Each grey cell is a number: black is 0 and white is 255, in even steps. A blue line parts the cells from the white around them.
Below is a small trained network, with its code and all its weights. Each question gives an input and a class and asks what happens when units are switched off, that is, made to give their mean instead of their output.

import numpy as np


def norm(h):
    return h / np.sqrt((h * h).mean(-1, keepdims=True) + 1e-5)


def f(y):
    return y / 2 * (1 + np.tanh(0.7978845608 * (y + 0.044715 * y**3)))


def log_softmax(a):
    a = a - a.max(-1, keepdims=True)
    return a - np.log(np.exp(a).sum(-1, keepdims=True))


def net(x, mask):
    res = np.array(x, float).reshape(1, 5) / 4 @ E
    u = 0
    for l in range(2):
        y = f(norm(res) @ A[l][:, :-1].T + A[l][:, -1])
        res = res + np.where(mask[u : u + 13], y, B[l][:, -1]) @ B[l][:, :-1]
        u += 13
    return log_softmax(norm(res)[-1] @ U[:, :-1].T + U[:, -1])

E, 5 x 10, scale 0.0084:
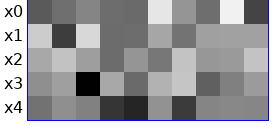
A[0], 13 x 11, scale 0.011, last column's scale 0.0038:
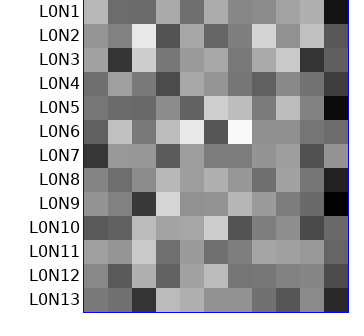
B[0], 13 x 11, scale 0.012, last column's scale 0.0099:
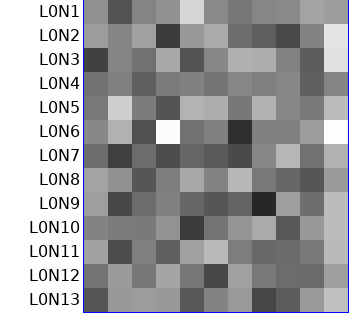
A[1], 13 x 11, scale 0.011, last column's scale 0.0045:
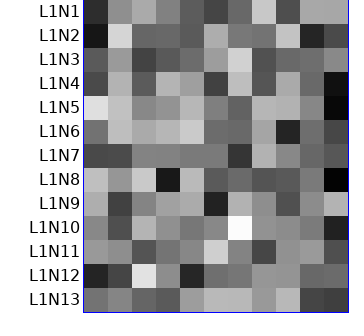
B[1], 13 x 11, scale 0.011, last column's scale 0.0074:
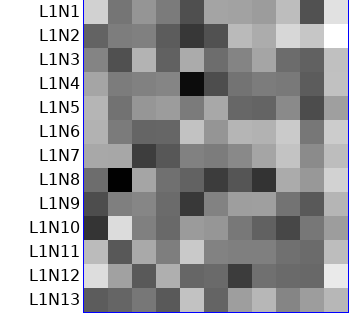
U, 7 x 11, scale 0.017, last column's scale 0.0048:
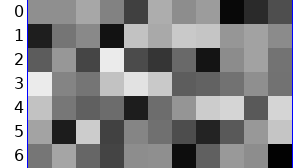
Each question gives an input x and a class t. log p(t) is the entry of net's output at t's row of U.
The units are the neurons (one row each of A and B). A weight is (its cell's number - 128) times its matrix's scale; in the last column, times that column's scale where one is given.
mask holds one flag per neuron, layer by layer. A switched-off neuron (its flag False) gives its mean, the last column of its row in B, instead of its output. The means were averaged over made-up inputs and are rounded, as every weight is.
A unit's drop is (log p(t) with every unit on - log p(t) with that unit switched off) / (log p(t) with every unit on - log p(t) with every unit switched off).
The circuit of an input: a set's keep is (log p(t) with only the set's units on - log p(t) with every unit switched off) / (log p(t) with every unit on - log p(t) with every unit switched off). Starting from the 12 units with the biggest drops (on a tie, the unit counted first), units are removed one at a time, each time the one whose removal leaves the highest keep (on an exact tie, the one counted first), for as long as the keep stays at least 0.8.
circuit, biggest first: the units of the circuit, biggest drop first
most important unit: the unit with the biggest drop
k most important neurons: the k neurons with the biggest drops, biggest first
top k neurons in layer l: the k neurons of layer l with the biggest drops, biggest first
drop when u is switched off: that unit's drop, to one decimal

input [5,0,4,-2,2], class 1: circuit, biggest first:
L0N6, L1N13
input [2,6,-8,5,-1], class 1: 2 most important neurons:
L0N5, L0N6
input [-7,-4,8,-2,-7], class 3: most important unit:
L1N6
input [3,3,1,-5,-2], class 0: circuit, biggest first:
L0N3, L0N2
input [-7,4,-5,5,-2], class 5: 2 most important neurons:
L0N6, L0N3
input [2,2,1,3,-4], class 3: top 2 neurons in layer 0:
L0N5, L0N1
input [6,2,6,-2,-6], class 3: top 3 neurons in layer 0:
L0N6, L0N11, L0N2
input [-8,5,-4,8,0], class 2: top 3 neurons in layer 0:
L0N2, L0N11, L0N5
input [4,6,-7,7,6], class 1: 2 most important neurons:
L0N5, L0N6
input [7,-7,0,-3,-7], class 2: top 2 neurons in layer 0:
L0N6, L0N9
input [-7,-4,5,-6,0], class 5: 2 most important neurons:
L1N8, L0N2
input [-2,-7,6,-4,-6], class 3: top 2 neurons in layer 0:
L0N6, L0N3
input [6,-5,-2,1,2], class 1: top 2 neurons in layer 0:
L0N5, L0N6
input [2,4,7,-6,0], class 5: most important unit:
L0N2
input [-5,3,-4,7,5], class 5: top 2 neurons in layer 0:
L0N6, L0N3
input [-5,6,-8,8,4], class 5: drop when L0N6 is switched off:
0.7
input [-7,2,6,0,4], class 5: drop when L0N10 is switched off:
0.0
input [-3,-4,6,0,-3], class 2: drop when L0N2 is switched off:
0.1
